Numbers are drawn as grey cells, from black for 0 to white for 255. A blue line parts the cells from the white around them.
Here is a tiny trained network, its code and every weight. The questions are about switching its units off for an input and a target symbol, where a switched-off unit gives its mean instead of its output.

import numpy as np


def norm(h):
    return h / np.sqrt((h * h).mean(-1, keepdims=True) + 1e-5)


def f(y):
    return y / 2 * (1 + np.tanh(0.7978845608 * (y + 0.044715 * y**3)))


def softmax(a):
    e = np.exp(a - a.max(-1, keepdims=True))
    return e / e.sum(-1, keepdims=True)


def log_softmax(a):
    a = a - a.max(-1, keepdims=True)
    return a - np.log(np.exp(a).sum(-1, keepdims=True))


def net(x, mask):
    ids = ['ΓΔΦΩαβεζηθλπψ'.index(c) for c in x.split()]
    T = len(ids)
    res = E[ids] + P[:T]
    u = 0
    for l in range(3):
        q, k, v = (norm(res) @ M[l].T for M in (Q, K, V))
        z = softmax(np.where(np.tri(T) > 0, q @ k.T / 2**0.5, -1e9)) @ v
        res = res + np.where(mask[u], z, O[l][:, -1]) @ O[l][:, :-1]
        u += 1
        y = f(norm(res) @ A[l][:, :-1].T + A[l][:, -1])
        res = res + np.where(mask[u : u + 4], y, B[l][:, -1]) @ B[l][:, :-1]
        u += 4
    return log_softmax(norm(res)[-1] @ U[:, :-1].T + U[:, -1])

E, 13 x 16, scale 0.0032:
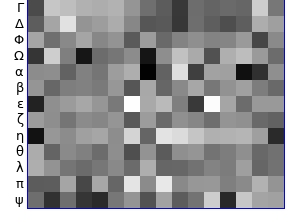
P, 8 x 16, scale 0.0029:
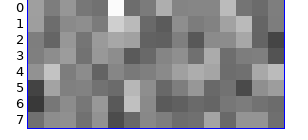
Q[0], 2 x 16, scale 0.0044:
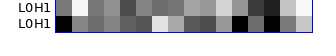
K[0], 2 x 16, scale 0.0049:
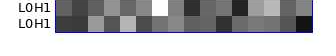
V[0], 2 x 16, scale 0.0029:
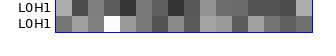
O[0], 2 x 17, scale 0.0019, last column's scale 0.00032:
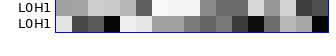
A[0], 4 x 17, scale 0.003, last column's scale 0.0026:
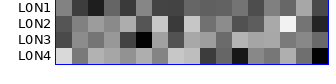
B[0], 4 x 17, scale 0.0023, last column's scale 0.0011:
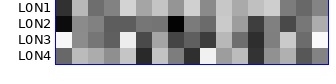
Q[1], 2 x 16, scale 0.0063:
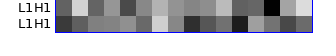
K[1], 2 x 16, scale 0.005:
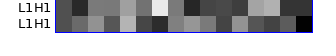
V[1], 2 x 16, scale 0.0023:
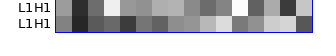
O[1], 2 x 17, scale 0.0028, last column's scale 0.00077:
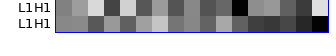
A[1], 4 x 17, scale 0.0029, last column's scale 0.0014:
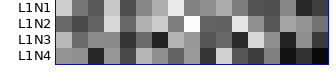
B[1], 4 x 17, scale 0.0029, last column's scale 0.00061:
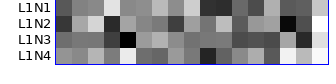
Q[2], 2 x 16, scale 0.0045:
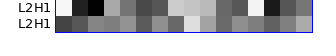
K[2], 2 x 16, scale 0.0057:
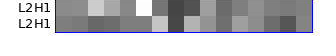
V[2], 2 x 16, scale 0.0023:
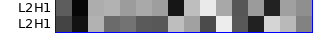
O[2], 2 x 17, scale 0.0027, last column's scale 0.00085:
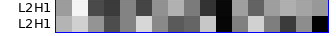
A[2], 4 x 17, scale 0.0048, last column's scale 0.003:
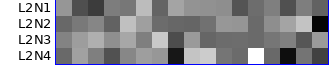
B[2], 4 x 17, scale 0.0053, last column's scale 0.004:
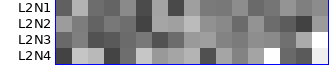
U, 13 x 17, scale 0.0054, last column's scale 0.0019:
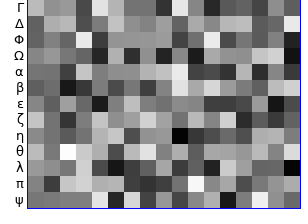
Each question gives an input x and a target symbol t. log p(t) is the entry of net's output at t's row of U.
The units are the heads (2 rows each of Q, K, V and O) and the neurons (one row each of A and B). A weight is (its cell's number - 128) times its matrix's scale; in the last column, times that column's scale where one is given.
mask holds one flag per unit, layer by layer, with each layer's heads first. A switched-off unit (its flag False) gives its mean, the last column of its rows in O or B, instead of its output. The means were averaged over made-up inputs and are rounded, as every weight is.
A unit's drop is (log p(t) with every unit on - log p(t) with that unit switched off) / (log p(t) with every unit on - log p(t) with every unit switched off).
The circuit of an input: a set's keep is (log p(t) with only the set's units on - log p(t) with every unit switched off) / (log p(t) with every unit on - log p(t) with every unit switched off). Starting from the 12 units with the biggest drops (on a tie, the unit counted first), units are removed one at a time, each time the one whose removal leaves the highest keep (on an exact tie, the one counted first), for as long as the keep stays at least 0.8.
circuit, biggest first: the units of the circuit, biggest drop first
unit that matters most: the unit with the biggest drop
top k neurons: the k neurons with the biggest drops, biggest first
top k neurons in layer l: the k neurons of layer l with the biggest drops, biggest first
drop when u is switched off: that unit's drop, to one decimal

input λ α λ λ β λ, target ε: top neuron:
(L1N3)
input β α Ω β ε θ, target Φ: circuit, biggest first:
(L1H1 L1N1)
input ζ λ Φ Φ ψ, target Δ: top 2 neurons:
(L2N4 L0N1)
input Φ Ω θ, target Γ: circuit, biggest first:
(L0H1 L2N4)
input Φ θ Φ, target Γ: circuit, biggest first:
(L0H1 L2N4)
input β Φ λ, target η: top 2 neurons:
(L1N4 L2N4)
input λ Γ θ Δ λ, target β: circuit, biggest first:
(L0H1 L2N4 L2N1 L2H1)
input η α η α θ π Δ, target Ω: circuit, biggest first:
(L2H1 L2N4 L1H1)
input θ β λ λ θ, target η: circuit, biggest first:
(L1H1 L1N4 L1N1 L2N4)
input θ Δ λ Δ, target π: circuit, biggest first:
(L2H1 L2N4)
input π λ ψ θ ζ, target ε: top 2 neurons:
(L1N3 L2N4)
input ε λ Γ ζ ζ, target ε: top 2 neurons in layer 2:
(L2N4 L2N3)
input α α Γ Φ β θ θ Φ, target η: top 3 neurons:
(L1N4 L1N1 L2N4)
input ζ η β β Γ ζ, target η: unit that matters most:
L1H1
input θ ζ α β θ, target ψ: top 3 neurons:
(L2N1 L2N4 L2N3)
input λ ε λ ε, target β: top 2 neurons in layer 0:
(L0N3 L0N1)
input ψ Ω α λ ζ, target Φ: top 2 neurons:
(L1N1 L2N4)
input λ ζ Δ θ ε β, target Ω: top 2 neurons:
(L1N3 L2N4)
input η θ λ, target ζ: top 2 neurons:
(L1N4 L0N1)
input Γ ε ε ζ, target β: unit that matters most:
L0H1
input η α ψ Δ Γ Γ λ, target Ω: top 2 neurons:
(L2N4 L2N2)
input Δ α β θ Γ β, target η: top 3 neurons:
(L1N4 L1N1 L2N4)
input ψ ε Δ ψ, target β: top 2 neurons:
(L0N3 L2N3)
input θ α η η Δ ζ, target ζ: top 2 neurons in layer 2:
(L2N2 L2N4)
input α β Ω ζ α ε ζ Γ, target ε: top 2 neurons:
(L2N2 L2N3)
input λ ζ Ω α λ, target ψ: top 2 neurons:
(L2N1 L2N4)
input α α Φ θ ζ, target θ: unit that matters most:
L0H1
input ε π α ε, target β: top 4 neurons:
(L0N3 L2N3 L2N4 L0N1)
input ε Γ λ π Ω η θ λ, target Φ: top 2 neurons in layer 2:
(L2N4 L2N3)
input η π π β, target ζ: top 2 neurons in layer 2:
(L2N2 L2N4)
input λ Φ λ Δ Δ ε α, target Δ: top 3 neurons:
(L2N4 L1N4 L1N1)
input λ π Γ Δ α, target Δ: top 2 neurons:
(L2N4 L0N1)
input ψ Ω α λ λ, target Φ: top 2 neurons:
(L1N1 L2N4)
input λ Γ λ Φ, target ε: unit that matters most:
L1N3
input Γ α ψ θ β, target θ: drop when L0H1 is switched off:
0.9
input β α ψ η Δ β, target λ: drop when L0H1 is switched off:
0.7
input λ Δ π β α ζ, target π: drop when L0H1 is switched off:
1.2
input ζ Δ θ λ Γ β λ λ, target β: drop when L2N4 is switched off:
0.4
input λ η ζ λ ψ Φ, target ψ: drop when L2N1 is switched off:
0.8
